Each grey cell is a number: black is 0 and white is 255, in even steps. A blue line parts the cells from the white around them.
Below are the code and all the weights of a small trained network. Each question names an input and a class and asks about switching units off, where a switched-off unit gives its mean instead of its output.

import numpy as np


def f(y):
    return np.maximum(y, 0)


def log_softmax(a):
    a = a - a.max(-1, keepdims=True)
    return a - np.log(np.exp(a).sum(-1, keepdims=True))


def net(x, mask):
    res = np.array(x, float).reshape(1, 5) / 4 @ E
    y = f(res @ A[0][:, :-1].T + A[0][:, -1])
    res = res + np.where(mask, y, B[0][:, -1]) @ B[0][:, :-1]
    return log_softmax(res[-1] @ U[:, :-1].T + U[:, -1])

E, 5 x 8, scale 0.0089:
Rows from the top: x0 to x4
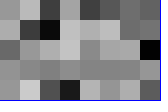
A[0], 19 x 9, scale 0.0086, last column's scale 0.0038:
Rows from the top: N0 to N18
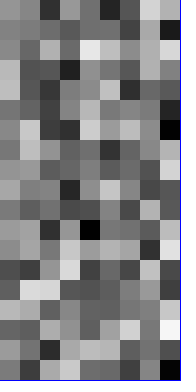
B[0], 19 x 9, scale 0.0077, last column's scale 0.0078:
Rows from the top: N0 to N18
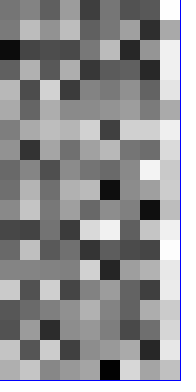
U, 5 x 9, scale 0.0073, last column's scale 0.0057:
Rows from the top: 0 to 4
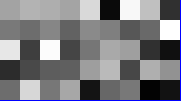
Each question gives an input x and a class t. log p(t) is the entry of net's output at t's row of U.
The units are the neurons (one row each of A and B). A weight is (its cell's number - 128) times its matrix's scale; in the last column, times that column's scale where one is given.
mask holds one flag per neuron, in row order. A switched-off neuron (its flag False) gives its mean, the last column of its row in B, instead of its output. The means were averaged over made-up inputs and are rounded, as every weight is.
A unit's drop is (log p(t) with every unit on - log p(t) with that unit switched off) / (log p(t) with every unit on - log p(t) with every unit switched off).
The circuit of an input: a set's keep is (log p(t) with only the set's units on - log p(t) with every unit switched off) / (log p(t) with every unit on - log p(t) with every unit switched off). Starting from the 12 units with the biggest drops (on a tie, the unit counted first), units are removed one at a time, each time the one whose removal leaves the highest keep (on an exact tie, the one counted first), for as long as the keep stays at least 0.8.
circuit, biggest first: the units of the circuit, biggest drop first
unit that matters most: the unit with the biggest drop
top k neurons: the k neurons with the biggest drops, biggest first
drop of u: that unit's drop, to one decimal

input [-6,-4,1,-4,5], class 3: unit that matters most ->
N2
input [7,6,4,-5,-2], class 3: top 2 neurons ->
(N11, N14)
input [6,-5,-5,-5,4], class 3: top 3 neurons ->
(N11, N17, N8)
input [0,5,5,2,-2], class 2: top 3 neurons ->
(N17, N3, N4)
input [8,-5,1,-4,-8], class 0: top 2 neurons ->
(N18, N13)
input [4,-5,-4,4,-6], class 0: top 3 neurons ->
(N13, N18, N2)
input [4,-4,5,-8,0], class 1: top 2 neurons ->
(N3, N11)
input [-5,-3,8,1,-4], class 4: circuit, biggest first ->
(N11, N12)
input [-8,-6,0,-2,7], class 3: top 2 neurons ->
(N2, N18)
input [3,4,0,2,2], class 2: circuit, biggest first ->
(N17, N4)
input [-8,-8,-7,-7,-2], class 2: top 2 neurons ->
(N14, N7)
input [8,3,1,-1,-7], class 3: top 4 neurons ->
(N11, N6, N9, N0)
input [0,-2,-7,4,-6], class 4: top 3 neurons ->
(N0, N10, N6)
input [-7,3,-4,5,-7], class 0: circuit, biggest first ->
(N18)
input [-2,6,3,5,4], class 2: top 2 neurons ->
(N17, N4)
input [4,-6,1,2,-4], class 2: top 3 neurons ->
(N14, N2, N7)
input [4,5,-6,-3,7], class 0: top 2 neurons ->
(N6, N2)
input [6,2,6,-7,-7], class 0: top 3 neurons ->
(N18, N13, N2)
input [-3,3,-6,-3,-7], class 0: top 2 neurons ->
(N13, N18)
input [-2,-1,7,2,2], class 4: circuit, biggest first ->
(N12)
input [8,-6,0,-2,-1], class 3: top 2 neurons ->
(N11, N17)
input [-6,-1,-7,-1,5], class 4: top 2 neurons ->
(N3, N11)
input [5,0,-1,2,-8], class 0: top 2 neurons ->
(N18, N13)
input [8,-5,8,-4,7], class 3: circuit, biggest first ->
(N11, N8)
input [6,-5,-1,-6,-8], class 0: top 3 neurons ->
(N13, N18, N2)
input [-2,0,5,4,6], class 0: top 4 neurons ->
(N6, N9, N3, N0)
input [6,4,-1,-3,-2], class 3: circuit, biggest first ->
(N11)
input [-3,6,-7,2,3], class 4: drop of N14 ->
0.1
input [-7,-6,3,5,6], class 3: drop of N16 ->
0.3
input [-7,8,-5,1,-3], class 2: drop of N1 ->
0.0
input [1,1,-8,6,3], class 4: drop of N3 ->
0.2
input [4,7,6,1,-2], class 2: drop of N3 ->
0.1
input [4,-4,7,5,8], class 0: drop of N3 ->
0.1
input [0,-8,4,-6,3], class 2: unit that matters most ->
N14
